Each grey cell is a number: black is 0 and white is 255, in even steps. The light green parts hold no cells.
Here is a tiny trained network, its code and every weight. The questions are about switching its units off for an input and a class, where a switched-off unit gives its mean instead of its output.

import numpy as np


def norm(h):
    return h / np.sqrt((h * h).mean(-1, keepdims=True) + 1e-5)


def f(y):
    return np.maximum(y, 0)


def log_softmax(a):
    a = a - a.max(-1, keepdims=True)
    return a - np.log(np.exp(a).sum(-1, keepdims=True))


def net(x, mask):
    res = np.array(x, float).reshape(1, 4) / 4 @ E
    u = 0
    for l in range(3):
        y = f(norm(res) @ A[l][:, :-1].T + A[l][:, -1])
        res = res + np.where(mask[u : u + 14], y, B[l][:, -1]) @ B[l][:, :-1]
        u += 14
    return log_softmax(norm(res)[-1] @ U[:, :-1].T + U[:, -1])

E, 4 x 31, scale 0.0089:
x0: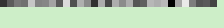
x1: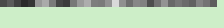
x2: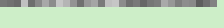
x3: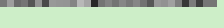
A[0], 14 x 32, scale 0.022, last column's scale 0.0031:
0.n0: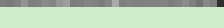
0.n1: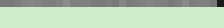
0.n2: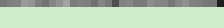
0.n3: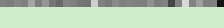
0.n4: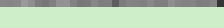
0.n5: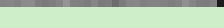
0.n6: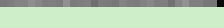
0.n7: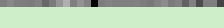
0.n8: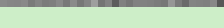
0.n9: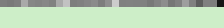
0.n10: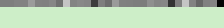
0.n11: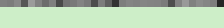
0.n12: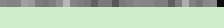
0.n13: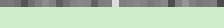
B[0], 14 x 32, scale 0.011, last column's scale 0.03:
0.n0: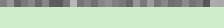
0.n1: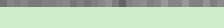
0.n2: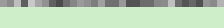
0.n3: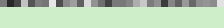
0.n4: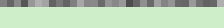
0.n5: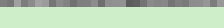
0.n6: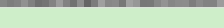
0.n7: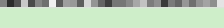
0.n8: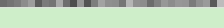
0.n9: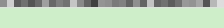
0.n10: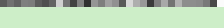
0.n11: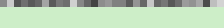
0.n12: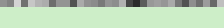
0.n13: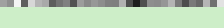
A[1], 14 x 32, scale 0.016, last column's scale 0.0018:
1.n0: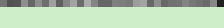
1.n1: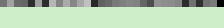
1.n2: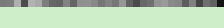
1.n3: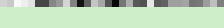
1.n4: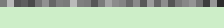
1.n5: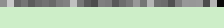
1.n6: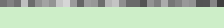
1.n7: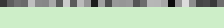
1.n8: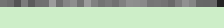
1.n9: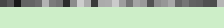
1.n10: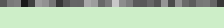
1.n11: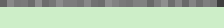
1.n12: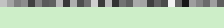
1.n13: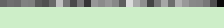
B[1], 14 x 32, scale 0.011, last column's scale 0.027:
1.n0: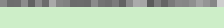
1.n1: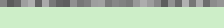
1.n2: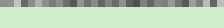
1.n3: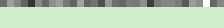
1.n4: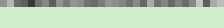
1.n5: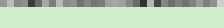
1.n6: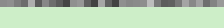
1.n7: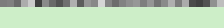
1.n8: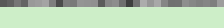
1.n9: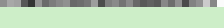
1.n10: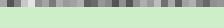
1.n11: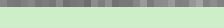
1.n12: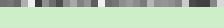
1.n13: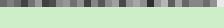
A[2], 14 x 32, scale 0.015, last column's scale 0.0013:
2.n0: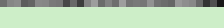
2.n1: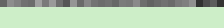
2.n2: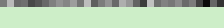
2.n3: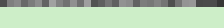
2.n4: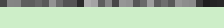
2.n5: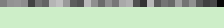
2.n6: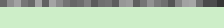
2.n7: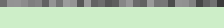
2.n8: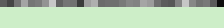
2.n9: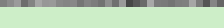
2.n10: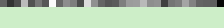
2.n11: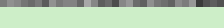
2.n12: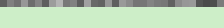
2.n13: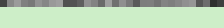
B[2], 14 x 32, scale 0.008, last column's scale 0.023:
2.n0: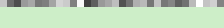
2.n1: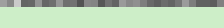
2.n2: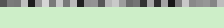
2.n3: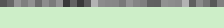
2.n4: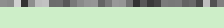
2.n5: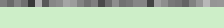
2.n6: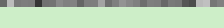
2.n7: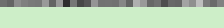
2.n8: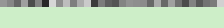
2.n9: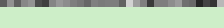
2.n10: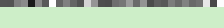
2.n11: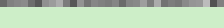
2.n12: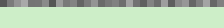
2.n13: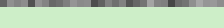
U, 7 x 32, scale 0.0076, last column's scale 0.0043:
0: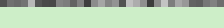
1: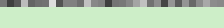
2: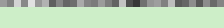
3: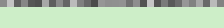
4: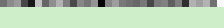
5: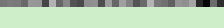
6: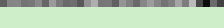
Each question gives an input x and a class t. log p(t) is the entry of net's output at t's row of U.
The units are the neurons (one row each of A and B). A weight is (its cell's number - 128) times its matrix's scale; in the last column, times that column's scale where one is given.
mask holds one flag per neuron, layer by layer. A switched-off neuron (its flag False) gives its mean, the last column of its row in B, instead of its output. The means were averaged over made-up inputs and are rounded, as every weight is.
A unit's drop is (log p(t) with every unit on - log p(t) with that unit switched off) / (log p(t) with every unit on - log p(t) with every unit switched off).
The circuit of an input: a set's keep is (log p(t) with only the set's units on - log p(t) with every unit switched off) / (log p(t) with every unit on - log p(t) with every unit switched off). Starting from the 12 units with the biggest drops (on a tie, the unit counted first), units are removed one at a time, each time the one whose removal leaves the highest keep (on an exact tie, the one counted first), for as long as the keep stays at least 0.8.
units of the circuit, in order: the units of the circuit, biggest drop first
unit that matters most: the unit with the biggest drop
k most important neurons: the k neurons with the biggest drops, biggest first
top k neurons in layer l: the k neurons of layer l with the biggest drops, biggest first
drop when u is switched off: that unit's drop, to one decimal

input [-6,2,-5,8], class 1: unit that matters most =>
0.n10
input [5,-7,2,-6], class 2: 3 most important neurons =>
(0.n12 0.n2 0.n7)
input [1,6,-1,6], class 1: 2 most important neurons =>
(0.n7 0.n12)
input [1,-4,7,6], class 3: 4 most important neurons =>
(0.n9 0.n3 0.n0 1.n5)
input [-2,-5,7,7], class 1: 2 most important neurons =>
(0.n7 0.n11)
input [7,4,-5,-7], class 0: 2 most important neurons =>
(0.n10 0.n7)
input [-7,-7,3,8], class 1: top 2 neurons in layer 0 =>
(0.n10 0.n13)
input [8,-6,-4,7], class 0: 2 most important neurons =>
(0.n10 0.n3)
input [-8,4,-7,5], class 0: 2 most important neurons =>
(0.n9 0.n11)
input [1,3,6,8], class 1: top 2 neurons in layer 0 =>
(0.n7 0.n11)
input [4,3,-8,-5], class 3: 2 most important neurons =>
(0.n11 0.n7)
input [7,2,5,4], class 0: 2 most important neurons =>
(0.n10 0.n11)
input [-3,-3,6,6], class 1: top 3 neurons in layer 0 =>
(0.n7 0.n11 0.n10)
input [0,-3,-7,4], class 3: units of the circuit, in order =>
(0.n11)
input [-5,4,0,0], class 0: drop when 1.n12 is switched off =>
0.2
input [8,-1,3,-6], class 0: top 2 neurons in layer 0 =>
(0.n10 0.n7)
